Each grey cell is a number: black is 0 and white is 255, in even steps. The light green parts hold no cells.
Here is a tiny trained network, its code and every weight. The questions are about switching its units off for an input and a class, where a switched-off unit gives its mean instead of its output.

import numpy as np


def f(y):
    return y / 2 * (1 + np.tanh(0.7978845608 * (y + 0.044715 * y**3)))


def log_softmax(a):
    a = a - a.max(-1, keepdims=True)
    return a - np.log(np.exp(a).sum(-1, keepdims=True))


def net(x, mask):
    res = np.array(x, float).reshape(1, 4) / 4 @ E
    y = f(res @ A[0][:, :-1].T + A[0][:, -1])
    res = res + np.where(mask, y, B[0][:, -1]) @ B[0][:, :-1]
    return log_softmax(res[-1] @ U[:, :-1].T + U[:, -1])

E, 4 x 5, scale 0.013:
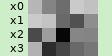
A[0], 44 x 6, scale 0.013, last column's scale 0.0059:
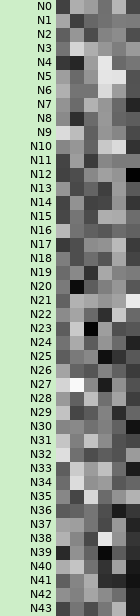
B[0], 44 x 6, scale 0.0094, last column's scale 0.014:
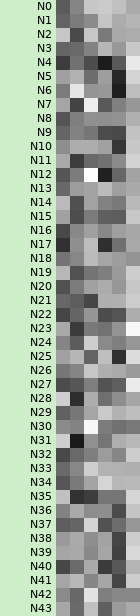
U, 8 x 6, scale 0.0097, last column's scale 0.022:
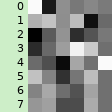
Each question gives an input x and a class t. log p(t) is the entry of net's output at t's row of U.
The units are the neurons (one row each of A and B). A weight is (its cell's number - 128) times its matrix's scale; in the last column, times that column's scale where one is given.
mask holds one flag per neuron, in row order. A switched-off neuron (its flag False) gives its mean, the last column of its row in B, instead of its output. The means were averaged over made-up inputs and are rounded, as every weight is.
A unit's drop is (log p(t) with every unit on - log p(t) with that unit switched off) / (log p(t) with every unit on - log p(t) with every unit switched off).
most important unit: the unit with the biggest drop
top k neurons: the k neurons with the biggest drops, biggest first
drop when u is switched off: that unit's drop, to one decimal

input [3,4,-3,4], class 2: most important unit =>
N9
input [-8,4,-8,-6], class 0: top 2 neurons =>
(N31; N35)
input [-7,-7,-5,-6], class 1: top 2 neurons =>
(N41; N25)
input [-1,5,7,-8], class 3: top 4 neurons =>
(N34; N0; N33; N3)
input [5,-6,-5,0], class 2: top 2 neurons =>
(N4; N17)
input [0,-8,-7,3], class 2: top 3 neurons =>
(N4; N17; N12)
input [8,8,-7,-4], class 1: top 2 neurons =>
(N5; N6)
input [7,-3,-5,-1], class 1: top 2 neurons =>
(N5; N6)
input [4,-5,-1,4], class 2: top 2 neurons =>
(N4; N25)
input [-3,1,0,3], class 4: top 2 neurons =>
(N6; N10)
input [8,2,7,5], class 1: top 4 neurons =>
(N6; N38; N10; N5)
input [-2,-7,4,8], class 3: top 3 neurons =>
(N29; N20; N1)
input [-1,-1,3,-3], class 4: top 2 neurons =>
(N31; N28)
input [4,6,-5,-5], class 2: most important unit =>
N27
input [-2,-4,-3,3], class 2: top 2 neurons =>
(N4; N21)
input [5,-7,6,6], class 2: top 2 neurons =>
(N4; N17)
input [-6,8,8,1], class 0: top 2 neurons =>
(N23; N14)
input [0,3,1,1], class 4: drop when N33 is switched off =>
0.2
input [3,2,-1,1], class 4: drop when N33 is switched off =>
0.1
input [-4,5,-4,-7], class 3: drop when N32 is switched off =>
0.0
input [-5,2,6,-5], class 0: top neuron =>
(N23)
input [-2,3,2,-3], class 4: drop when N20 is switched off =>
0.1
